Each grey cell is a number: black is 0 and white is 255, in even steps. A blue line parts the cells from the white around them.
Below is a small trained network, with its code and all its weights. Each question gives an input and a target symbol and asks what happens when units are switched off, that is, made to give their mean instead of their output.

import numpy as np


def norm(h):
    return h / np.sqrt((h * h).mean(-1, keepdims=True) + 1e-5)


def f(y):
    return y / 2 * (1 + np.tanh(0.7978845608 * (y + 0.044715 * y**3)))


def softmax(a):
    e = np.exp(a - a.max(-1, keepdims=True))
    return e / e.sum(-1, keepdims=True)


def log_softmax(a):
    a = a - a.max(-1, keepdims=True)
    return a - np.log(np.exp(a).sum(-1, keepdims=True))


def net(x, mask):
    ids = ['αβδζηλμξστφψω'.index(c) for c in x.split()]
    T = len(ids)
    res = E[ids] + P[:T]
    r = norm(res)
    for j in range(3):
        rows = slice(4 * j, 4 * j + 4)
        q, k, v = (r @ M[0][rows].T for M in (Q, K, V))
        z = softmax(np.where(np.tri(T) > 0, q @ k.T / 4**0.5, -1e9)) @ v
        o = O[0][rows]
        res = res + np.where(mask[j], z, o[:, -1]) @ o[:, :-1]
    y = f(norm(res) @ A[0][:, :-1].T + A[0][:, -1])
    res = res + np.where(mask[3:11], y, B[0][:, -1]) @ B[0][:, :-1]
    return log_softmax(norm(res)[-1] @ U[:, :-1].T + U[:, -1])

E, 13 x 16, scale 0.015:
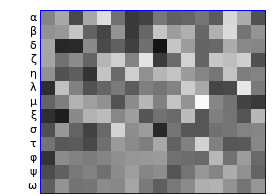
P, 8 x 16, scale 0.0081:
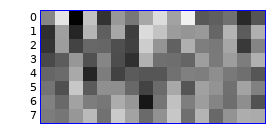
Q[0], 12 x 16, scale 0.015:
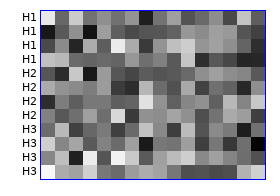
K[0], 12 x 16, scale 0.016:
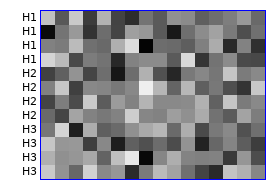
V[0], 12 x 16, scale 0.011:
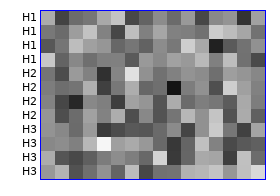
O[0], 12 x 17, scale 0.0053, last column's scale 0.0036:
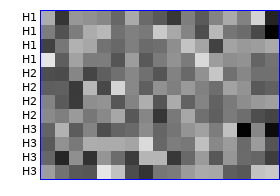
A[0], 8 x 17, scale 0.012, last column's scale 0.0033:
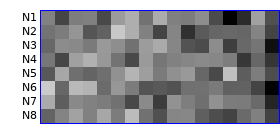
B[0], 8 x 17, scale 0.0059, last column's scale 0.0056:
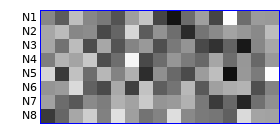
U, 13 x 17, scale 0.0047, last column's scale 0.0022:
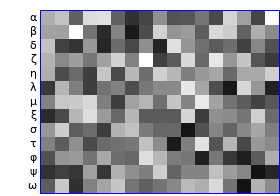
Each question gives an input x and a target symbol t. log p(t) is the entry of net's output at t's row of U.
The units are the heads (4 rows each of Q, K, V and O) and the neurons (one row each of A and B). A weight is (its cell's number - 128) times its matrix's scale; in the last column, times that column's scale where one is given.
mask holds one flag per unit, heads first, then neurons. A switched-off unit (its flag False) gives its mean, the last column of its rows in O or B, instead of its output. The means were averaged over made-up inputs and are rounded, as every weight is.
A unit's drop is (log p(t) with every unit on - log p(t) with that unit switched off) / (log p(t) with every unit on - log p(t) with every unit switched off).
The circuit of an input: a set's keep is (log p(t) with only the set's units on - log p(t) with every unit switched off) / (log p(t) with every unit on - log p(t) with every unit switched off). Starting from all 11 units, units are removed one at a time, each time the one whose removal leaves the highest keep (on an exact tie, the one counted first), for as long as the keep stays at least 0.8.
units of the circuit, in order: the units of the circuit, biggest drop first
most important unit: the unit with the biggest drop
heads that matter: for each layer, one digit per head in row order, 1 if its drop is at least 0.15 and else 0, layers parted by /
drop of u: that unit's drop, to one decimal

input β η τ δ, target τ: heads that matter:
101
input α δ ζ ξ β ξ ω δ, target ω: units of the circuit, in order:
[H3]
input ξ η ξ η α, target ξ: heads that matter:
100
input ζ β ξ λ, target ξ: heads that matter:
100
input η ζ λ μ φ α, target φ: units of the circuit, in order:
[H1 N3]
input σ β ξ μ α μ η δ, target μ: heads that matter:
101
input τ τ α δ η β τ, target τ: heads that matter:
001
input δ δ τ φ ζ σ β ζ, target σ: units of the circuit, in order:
[H1 N2]
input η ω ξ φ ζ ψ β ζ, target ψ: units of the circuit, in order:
[H2 H1]
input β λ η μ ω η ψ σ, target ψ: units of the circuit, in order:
[H2 H1]
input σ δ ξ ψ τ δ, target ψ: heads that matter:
011
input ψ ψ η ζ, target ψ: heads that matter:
010
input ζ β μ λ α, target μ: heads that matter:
101
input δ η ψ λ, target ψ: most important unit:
H2
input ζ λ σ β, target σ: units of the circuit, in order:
[H1 H3]
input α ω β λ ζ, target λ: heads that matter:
100
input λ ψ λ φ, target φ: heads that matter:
100
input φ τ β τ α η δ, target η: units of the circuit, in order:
[H2 H3]
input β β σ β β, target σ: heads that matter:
100
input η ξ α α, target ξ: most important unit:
H1
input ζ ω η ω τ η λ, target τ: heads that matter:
001
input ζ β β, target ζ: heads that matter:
111
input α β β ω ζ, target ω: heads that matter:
001
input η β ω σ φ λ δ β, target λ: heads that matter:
100
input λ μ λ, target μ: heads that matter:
001
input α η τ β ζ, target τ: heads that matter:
101
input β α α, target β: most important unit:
H3
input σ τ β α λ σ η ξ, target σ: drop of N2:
0.3
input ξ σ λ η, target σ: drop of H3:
0.1
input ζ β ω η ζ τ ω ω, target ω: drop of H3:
0.6
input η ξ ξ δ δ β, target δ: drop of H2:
0.6
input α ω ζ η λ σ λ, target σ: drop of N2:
0.3
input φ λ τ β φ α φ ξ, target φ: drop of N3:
0.2
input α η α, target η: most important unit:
H2
